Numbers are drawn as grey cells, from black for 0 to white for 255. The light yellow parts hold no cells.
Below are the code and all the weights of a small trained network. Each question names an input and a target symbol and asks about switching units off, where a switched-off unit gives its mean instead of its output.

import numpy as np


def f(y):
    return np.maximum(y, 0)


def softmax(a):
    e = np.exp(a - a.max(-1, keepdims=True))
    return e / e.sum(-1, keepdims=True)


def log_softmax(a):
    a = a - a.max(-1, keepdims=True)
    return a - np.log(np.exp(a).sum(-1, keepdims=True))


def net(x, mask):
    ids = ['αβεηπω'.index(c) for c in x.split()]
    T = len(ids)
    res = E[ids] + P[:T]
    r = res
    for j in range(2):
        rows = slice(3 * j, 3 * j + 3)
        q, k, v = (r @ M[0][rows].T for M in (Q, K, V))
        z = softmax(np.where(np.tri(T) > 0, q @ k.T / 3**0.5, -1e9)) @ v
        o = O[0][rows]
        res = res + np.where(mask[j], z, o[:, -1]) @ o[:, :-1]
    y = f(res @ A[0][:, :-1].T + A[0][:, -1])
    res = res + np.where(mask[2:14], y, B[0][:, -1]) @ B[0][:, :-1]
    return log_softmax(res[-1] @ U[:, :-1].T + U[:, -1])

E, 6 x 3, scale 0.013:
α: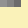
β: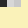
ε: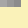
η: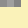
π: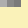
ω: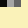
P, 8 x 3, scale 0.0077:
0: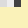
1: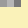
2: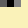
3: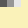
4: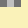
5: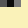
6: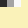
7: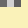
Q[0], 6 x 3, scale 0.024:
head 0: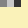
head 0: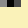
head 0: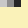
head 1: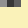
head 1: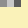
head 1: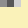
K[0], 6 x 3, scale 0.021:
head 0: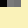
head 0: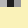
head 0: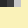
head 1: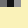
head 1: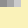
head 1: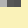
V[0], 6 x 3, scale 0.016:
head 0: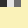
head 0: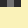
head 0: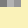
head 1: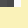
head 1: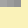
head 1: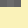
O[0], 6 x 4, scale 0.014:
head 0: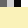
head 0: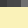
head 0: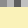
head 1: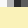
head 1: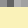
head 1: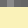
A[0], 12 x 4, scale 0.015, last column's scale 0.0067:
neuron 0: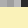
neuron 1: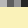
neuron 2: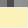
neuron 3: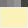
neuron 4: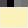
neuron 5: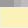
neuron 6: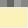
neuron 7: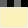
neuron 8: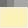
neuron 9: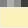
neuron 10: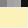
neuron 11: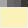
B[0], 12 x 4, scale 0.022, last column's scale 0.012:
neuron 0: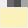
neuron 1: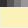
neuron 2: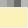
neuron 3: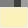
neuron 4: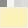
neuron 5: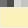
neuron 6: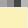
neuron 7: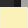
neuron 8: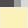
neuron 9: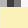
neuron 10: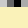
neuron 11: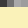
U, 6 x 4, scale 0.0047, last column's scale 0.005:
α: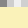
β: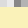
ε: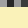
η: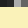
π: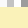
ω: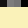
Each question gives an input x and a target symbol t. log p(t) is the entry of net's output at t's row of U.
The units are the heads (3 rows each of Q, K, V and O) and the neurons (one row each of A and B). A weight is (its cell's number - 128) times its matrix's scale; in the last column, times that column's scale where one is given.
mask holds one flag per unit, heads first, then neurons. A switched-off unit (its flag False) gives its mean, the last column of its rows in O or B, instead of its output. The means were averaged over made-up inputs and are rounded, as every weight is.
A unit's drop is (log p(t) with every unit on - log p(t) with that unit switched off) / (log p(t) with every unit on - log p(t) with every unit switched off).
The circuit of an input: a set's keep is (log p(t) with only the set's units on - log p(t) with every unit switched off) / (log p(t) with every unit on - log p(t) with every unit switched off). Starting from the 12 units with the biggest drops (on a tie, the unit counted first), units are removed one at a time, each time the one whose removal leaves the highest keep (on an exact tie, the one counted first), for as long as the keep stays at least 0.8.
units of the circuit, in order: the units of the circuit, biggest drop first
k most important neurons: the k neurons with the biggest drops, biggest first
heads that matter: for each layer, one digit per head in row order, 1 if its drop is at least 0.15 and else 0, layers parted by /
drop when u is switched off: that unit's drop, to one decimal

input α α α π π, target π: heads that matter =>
10
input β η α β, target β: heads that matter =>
10
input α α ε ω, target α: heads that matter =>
11
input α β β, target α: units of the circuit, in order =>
[neuron 4; head 1]
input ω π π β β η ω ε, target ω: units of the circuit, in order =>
[head 0]
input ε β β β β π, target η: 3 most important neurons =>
[neuron 7; neuron 1; neuron 5]
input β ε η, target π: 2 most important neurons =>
[neuron 7; neuron 8]
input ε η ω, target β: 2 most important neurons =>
[neuron 8; neuron 5]
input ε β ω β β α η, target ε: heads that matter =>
10
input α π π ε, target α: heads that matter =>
11
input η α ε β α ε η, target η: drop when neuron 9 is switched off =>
0.0
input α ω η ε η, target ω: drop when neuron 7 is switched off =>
-0.1
